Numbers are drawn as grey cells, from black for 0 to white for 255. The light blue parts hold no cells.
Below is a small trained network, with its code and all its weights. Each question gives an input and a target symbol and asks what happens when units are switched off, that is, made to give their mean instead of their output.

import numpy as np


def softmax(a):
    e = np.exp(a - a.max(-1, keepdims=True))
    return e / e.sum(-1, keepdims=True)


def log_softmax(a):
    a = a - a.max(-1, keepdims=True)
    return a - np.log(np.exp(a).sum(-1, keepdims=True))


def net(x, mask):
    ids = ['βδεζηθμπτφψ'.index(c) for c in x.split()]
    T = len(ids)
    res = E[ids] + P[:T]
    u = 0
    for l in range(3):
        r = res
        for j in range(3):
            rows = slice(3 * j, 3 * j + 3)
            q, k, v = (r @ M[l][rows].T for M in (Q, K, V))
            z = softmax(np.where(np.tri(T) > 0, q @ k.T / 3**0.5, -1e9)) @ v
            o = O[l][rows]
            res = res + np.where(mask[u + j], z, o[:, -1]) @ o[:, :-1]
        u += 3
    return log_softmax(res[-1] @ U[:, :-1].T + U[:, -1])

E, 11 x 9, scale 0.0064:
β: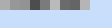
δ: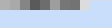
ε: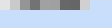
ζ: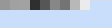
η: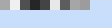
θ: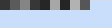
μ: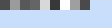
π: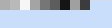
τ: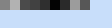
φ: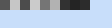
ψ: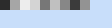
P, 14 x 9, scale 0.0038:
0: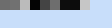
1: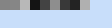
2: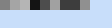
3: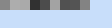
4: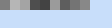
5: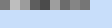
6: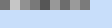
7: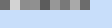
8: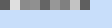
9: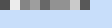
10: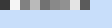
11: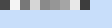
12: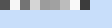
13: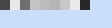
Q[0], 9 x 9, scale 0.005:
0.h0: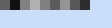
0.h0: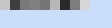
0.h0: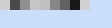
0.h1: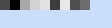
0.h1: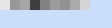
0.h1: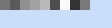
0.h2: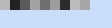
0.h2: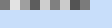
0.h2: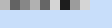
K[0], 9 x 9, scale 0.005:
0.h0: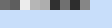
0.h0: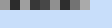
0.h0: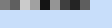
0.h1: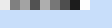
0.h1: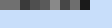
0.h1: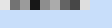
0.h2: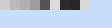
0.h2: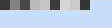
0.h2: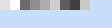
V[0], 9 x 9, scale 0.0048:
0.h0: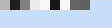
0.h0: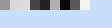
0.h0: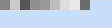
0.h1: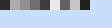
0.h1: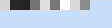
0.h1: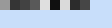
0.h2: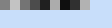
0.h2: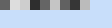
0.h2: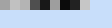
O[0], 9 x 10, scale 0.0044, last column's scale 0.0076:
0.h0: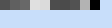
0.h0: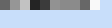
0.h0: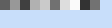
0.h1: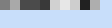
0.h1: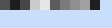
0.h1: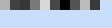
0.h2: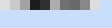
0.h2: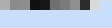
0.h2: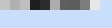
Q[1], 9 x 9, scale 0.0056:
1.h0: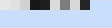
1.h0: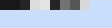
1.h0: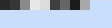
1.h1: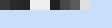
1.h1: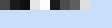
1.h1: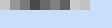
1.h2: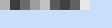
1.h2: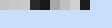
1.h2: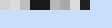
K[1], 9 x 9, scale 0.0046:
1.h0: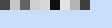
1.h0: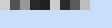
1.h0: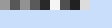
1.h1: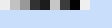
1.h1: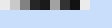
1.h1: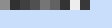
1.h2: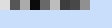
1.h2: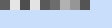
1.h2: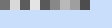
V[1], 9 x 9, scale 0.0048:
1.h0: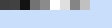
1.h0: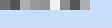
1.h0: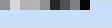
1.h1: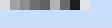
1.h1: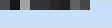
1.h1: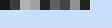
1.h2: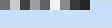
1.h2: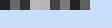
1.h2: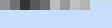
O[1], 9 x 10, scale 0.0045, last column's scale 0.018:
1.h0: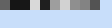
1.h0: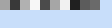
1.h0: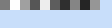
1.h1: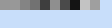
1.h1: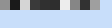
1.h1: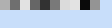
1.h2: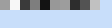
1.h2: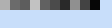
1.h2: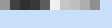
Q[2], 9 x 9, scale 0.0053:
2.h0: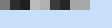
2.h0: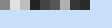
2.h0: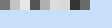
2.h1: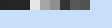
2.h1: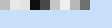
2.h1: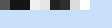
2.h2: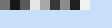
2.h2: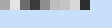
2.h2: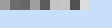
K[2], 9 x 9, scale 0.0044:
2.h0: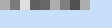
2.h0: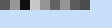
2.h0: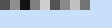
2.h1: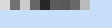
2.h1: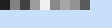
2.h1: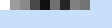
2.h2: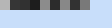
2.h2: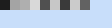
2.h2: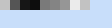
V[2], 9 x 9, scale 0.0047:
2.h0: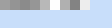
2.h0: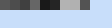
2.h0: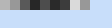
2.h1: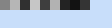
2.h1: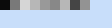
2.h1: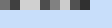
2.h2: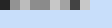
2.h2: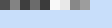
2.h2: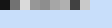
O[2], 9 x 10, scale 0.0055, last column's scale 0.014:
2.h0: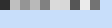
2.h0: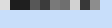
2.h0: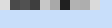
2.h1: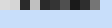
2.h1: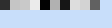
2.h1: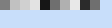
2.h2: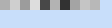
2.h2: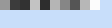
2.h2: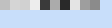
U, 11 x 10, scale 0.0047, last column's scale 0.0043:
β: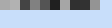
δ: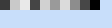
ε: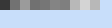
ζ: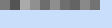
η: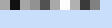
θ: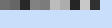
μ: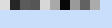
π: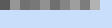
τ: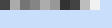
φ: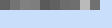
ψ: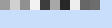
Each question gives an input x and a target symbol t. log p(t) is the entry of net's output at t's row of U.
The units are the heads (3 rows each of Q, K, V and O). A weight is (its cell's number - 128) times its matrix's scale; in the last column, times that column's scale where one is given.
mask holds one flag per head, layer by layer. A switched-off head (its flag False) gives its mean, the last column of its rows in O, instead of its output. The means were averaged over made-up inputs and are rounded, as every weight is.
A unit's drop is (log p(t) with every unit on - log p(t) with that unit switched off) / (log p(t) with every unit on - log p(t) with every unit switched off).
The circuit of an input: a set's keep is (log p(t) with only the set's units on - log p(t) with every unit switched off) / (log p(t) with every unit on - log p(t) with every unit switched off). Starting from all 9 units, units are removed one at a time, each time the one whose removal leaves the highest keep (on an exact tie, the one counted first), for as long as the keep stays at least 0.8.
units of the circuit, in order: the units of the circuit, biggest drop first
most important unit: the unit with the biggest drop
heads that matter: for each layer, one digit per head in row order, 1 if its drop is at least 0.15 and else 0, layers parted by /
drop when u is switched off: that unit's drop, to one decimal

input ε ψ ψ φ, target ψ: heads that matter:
000 / 001 / 011
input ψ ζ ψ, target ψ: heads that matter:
000 / 000 / 011
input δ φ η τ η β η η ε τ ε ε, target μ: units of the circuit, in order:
2.h0, 1.h0
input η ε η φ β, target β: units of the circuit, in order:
2.h1, 1.h2
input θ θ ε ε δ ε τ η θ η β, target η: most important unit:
1.h1
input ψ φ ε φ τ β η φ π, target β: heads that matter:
000 / 001 / 010
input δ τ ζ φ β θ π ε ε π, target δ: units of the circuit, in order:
1.h0, 2.h2
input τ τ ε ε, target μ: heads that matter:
000 / 000 / 100
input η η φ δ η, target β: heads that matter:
000 / 000 / 010
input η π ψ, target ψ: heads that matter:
000 / 000 / 011
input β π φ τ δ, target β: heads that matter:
000 / 011 / 010
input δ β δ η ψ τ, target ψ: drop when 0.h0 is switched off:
0.0
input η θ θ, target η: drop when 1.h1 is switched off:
0.5
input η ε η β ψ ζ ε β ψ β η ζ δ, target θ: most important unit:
1.h1
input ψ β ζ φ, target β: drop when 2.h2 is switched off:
-0.1
